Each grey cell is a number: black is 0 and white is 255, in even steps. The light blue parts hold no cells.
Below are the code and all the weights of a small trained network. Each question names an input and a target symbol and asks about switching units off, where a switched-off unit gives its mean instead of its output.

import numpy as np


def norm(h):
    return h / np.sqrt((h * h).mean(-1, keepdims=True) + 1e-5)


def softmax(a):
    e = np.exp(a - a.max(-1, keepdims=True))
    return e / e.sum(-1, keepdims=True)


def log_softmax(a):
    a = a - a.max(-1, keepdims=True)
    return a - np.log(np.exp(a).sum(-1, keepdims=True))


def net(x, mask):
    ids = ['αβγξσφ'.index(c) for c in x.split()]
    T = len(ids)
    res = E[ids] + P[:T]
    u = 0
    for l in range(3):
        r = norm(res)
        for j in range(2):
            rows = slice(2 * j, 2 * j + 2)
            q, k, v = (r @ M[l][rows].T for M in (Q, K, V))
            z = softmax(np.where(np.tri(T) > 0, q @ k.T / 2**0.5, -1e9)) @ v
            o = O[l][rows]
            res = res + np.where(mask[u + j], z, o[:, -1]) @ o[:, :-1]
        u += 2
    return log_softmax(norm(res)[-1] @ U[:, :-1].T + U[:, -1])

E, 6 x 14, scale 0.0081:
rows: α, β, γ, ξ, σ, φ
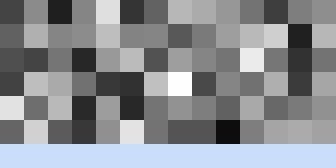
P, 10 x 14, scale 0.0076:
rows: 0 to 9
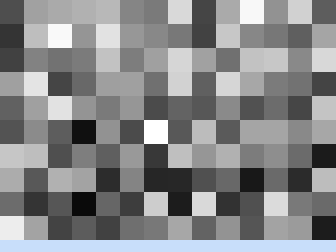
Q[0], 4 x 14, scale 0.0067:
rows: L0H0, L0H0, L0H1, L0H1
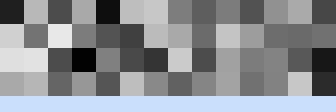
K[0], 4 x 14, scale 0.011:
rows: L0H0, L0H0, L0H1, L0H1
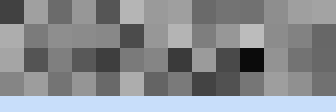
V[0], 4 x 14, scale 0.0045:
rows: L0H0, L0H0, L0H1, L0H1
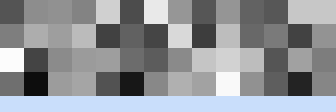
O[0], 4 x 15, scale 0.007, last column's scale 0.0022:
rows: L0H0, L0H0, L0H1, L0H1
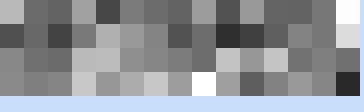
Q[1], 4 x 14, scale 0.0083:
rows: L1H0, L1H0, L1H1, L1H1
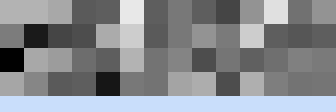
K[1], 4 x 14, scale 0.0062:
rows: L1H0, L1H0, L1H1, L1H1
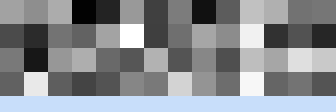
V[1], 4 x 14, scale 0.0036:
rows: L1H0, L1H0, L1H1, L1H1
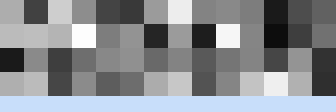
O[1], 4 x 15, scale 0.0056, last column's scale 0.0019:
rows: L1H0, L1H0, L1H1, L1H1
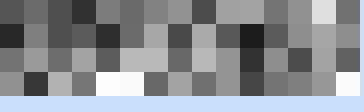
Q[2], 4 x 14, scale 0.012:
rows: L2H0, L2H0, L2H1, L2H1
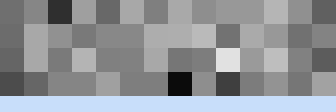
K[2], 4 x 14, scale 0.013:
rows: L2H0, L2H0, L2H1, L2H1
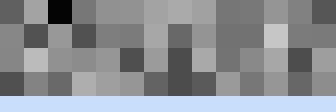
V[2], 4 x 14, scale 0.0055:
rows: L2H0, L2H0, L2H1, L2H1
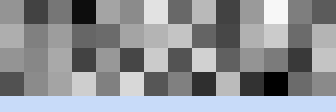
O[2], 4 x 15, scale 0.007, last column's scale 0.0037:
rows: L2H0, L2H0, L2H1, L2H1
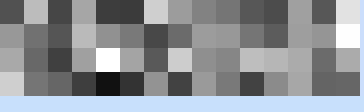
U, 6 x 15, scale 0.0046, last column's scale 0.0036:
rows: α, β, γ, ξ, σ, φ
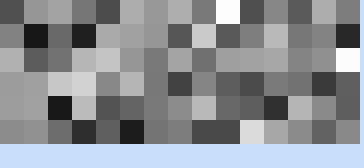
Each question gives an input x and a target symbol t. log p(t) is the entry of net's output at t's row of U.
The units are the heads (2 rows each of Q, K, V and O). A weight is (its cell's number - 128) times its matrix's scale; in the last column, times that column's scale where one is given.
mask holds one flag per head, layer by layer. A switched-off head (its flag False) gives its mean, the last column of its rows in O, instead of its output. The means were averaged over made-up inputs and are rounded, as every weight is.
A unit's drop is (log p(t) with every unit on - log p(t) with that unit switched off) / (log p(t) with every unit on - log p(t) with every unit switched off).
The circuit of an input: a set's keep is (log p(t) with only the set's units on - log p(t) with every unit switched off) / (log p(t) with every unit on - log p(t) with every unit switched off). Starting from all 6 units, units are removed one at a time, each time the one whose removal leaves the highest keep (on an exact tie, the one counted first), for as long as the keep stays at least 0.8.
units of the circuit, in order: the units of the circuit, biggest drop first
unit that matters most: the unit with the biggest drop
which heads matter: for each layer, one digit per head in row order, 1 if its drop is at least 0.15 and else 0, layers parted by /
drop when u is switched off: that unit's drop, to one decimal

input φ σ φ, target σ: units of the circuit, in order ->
[L2H0]
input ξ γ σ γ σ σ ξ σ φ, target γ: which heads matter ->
10 / 10 / 01
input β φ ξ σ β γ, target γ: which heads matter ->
00 / 10 / 01
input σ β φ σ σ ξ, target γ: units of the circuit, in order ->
[L1H0, L2H1]
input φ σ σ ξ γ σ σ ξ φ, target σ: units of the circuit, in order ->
[L2H0, L0H0]
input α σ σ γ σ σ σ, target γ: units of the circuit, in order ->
[L0H1, L2H1]
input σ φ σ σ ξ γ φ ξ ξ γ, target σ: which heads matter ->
01 / 00 / 10
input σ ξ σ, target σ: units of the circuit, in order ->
[L0H1, L2H0]
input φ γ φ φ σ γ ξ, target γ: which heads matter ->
11 / 00 / 01
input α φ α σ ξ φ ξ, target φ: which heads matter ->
01 / 00 / 00
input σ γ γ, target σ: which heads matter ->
00 / 00 / 10
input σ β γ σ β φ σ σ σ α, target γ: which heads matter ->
01 / 00 / 01
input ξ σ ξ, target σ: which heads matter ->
10 / 00 / 10
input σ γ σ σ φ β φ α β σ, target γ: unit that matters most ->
L2H1
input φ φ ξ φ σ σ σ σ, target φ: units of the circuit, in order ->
[L0H0, L1H1]
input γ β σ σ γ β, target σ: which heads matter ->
00 / 00 / 10
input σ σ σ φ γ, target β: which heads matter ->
01 / 10 / 11
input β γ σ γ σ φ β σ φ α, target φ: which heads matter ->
01 / 00 / 00
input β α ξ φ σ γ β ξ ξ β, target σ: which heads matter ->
01 / 00 / 10
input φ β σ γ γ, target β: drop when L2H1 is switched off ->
0.5
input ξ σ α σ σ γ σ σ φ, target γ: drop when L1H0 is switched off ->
0.4
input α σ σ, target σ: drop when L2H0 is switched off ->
0.3
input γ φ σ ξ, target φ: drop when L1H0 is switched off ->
0.0
